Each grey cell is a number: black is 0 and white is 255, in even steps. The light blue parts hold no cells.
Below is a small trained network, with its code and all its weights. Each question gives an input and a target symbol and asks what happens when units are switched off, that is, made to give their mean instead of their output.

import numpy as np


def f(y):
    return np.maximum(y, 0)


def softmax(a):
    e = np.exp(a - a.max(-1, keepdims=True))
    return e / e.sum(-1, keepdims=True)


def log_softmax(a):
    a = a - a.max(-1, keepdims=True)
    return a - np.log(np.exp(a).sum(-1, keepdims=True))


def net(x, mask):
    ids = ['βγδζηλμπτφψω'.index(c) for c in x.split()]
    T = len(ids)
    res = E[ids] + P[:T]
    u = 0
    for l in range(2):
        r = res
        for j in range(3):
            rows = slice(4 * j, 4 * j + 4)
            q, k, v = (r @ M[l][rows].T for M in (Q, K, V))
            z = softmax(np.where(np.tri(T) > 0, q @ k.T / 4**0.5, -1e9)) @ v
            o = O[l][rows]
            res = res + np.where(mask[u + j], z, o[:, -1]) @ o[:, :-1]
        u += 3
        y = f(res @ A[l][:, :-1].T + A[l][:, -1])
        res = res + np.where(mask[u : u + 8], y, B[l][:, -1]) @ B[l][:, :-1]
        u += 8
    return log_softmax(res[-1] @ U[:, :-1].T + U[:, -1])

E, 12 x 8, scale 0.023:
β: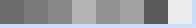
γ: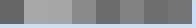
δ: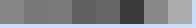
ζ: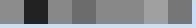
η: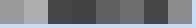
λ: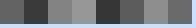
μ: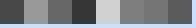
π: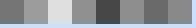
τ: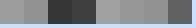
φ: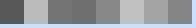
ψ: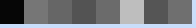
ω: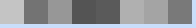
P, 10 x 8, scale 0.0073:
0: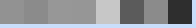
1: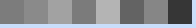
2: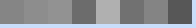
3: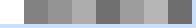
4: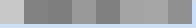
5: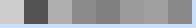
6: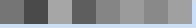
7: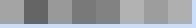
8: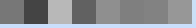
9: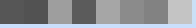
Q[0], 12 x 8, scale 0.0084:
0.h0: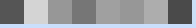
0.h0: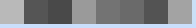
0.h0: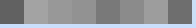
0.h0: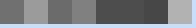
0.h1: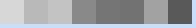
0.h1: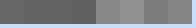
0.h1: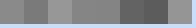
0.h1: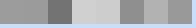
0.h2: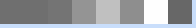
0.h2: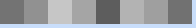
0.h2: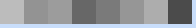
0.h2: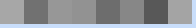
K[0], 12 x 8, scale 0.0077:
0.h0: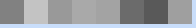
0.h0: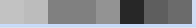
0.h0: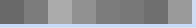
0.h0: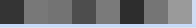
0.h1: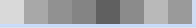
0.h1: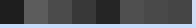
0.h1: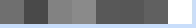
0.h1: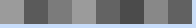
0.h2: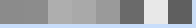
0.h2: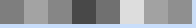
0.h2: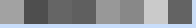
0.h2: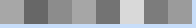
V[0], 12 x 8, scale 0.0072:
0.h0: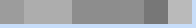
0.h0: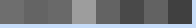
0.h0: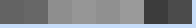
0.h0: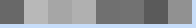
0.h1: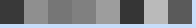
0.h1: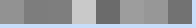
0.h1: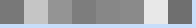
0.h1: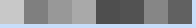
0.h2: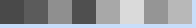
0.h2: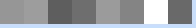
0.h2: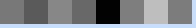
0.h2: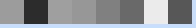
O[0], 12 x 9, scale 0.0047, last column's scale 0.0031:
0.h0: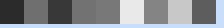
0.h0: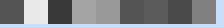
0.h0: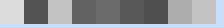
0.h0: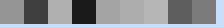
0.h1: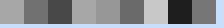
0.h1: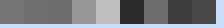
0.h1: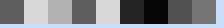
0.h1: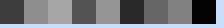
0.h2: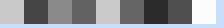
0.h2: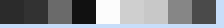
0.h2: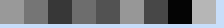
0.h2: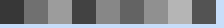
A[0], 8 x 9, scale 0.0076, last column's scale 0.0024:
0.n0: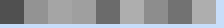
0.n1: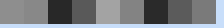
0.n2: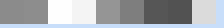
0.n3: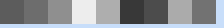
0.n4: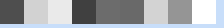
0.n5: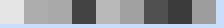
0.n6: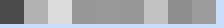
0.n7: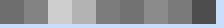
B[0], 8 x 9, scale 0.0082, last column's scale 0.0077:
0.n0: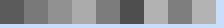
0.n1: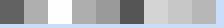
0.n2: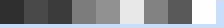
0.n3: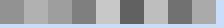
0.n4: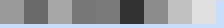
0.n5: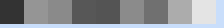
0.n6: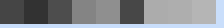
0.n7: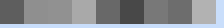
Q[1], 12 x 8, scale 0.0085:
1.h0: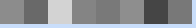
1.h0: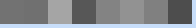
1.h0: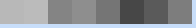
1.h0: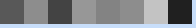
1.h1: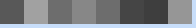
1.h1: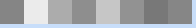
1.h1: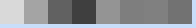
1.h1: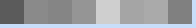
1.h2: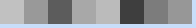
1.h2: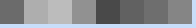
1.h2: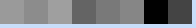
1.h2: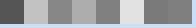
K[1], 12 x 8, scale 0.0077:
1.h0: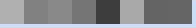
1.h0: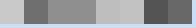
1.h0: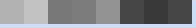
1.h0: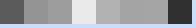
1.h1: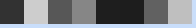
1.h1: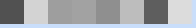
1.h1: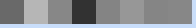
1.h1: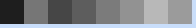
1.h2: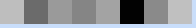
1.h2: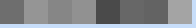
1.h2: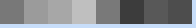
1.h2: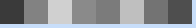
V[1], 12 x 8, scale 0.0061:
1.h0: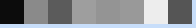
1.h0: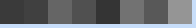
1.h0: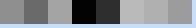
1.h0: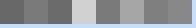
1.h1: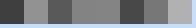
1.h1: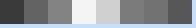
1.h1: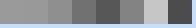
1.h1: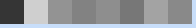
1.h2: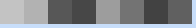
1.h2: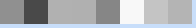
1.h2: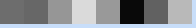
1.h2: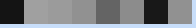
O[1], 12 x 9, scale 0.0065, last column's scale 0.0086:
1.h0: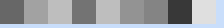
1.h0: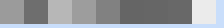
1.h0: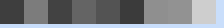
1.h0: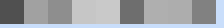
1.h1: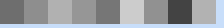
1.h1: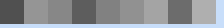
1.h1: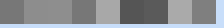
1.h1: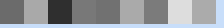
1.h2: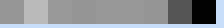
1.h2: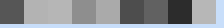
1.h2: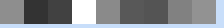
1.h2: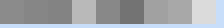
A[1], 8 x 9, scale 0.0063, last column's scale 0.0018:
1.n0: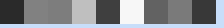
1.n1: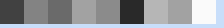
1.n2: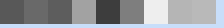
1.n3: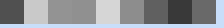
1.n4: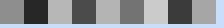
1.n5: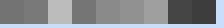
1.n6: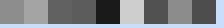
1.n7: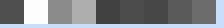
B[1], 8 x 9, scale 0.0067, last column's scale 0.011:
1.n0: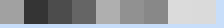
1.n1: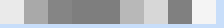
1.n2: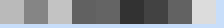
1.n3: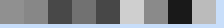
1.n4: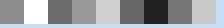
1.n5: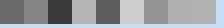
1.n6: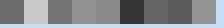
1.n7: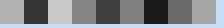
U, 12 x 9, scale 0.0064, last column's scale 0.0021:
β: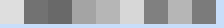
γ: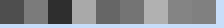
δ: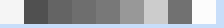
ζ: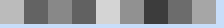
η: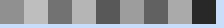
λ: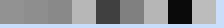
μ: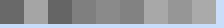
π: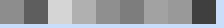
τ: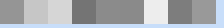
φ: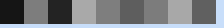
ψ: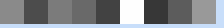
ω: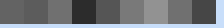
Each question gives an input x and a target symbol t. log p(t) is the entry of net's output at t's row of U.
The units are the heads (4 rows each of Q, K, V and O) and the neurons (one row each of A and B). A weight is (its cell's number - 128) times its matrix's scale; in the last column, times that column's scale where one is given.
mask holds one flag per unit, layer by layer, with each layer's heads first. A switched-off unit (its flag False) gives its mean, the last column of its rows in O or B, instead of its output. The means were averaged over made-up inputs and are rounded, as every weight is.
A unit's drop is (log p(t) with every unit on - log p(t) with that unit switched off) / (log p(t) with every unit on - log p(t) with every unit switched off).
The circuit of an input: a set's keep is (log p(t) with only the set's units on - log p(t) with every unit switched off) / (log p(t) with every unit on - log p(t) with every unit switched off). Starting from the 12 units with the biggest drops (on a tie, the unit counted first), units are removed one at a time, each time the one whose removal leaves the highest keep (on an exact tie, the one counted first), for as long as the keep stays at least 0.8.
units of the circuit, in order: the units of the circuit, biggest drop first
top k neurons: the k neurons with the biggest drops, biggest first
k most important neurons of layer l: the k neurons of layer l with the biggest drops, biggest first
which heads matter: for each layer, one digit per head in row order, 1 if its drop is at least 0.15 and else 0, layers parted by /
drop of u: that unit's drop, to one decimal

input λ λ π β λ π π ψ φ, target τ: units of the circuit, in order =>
[1.h2; 0.h1]
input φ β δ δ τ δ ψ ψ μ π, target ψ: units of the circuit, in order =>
[0.h2; 0.n2]
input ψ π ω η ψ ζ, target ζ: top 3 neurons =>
[1.n4; 0.n5; 0.n1]
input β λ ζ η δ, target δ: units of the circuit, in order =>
[0.n2; 1.h0; 1.n1]
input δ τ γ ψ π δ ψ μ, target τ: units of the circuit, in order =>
[0.n1; 1.h2]
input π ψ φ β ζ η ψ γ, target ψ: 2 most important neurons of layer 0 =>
[0.n4; 0.n6]
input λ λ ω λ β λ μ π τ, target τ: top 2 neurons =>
[0.n1; 0.n2]
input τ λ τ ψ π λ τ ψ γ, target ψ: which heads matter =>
001 / 000
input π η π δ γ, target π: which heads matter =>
111 / 101
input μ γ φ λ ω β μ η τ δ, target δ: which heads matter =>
000 / 100
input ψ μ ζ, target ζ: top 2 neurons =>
[1.n4; 0.n1]
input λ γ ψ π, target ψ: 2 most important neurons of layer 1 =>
[1.n7; 1.n3]
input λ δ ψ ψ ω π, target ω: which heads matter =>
010 / 100
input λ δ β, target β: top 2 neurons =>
[0.n2; 1.n0]
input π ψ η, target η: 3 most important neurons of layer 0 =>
[0.n2; 0.n5; 0.n1]
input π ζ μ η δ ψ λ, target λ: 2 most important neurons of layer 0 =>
[0.n5; 0.n1]
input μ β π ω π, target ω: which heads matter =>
011 / 100
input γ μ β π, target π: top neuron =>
[0.n4]
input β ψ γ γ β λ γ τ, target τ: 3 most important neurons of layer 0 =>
[0.n1; 0.n2; 0.n5]
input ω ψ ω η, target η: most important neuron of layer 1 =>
[1.n6]
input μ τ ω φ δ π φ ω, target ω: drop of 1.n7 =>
0.0
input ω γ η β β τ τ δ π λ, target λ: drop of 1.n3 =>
-0.1
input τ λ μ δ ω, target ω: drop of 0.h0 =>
-0.1
